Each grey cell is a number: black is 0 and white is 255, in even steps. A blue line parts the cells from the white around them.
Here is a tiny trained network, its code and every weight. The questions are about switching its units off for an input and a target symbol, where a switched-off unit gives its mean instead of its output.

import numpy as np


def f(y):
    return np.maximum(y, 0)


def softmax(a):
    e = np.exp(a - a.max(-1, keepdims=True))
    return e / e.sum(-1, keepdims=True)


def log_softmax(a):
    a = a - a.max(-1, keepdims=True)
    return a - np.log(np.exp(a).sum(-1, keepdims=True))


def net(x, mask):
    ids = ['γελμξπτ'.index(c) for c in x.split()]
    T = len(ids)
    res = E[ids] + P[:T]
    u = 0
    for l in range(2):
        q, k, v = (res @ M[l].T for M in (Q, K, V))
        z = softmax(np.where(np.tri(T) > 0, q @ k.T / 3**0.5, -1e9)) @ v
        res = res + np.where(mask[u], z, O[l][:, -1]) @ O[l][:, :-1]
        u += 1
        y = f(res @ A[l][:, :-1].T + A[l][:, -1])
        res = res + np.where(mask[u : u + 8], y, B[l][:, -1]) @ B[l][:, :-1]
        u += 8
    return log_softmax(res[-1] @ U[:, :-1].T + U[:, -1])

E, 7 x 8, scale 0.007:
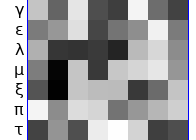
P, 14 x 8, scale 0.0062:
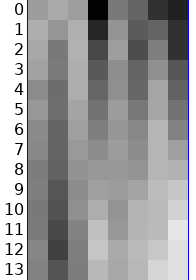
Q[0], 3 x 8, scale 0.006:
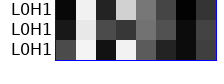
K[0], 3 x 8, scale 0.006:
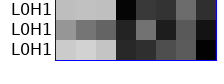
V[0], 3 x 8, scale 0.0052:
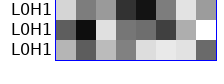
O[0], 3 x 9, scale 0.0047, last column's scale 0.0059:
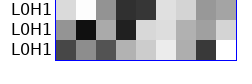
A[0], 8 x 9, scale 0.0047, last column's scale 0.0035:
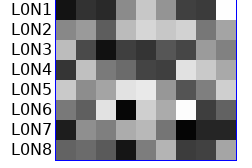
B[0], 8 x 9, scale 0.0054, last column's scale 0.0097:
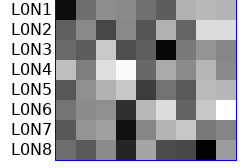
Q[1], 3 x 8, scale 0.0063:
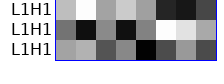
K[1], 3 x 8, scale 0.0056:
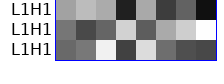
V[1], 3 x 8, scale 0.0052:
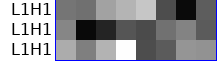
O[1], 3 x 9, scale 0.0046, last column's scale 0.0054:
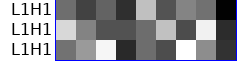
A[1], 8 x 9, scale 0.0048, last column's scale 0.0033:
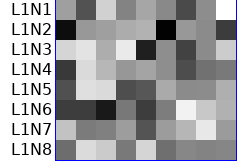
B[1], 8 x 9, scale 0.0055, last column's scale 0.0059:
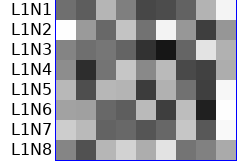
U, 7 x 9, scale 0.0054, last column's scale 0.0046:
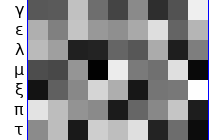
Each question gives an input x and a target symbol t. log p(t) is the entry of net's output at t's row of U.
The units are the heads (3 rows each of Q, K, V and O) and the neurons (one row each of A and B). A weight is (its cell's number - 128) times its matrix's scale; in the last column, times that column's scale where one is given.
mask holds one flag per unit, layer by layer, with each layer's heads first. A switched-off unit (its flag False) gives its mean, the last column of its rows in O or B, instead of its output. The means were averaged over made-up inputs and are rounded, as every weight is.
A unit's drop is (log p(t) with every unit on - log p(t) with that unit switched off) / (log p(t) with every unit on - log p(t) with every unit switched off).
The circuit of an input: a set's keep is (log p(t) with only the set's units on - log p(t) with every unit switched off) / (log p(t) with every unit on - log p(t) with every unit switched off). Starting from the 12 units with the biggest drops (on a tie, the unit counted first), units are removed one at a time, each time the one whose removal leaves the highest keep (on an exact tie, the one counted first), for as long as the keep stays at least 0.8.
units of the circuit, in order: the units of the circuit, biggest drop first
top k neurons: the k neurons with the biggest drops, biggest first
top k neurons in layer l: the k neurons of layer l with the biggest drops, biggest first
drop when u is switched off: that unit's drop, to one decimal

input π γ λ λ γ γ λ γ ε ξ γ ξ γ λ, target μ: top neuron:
L1N5
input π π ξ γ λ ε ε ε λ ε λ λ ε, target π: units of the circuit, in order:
L1H1, L1N3, L1N7, L0H1
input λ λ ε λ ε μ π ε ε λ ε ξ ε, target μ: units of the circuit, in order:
L0H1, L0N6
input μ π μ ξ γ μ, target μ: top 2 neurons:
L0N6, L0N8
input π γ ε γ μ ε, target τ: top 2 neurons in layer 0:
L0N6, L0N2
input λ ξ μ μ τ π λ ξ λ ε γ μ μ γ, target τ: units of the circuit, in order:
L1H1, L0H1, L0N6
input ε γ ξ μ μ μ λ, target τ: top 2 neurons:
L0N6, L0N2
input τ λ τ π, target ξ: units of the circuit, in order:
L0H1, L0N6
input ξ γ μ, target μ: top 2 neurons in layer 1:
L1N5, L1N7
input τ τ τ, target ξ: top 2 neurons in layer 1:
L1N7, L1N5
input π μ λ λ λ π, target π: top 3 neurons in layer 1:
L1N3, L1N7, L1N6
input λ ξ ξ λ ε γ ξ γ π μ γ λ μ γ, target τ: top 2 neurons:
L0N2, L0N6
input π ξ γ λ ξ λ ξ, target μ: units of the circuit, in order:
L0H1, L1H1, L1N5
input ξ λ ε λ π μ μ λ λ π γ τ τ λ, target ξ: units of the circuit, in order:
L0H1
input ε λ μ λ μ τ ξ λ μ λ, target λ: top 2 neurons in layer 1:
L1N6, L1N7
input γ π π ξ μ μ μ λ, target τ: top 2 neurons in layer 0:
L0N2, L0N6
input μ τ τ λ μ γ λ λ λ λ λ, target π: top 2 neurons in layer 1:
L1N3, L1N7
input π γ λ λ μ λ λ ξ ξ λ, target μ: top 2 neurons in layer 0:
L0N8, L0N5
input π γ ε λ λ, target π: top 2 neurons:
L0N4, L1N3
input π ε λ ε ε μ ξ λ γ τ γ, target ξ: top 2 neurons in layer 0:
L0N6, L0N1
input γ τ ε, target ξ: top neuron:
L1N7
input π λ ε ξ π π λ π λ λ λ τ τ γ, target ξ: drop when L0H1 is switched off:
1.1
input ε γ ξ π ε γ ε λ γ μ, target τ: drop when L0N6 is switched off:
0.3
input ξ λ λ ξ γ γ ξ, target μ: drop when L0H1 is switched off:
0.9
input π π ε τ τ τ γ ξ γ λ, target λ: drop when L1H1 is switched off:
0.2
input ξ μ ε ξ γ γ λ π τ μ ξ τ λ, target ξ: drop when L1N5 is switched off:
0.1
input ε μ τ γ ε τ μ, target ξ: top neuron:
L0N1
